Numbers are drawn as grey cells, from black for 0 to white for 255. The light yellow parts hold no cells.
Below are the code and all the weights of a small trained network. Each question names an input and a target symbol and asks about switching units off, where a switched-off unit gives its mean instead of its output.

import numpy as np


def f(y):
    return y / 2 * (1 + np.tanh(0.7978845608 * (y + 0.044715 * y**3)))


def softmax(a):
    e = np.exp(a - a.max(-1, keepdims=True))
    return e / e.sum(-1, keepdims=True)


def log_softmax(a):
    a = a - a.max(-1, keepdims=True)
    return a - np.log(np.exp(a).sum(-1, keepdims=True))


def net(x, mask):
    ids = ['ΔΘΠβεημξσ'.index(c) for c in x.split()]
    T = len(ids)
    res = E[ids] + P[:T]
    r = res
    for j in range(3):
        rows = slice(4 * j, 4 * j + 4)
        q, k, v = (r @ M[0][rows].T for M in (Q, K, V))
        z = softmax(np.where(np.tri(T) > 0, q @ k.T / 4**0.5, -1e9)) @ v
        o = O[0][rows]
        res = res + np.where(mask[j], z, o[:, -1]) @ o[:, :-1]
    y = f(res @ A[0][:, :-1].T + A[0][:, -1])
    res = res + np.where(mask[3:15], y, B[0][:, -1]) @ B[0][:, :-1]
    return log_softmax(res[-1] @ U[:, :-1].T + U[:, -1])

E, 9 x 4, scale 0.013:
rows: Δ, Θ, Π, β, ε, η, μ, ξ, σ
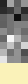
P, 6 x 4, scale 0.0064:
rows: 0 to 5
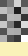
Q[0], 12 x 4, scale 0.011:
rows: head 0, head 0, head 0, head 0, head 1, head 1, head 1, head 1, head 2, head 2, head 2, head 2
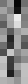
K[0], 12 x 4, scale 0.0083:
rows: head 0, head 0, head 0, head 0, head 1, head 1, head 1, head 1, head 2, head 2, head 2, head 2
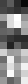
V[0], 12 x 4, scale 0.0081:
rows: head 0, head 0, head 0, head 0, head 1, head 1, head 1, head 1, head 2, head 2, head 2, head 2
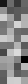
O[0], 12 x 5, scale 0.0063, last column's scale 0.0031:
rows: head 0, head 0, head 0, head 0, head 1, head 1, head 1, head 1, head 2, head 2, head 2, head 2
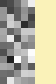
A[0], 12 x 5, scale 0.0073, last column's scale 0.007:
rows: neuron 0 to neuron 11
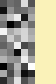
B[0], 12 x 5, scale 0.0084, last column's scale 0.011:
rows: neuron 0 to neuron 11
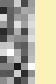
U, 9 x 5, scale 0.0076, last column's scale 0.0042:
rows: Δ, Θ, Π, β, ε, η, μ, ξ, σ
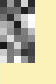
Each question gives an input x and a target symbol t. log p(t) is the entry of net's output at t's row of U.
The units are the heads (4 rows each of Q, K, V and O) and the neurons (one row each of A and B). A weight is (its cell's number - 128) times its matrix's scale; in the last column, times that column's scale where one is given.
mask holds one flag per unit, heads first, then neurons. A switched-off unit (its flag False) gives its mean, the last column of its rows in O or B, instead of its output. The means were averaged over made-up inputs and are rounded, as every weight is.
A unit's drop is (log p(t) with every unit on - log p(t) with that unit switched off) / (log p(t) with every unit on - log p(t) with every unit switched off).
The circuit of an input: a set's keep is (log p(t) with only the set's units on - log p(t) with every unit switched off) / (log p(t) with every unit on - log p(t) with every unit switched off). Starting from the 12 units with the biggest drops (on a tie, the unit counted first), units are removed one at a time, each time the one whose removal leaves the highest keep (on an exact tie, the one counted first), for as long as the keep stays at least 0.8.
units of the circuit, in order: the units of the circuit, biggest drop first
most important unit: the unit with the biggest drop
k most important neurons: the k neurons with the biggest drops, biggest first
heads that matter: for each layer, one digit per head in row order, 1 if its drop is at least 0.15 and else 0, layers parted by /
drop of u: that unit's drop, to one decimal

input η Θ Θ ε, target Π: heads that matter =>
110
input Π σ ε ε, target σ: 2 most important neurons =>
(neuron 9; neuron 3)
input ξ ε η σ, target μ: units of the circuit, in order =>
(neuron 4; head 2; neuron 8)
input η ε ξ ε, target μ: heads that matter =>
001
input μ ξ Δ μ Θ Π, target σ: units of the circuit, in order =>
(head 0; neuron 7; neuron 3)
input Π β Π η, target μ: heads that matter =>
000
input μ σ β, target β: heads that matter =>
000
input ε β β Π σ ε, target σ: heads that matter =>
100
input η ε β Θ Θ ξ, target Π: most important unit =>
head 1
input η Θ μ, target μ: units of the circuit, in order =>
(head 1; neuron 4; neuron 8)
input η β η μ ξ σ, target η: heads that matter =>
001
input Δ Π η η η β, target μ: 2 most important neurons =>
(neuron 8; neuron 2)
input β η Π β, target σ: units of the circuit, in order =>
(head 0; neuron 7; neuron 9; neuron 3)
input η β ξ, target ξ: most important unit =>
head 0
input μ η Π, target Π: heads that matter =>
101
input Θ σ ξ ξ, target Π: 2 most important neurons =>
(neuron 7; neuron 6)
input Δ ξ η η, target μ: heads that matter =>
010
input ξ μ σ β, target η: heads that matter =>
011
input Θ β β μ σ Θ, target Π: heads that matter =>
100
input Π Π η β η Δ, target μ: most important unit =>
head 1
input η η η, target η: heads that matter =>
100
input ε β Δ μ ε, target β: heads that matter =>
000
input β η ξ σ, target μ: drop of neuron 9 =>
0.1
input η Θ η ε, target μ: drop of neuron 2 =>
0.2
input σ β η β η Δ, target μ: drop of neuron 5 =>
0.1
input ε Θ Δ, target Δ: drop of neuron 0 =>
0.0
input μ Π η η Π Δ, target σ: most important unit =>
neuron 7
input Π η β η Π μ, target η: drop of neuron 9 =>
-0.1
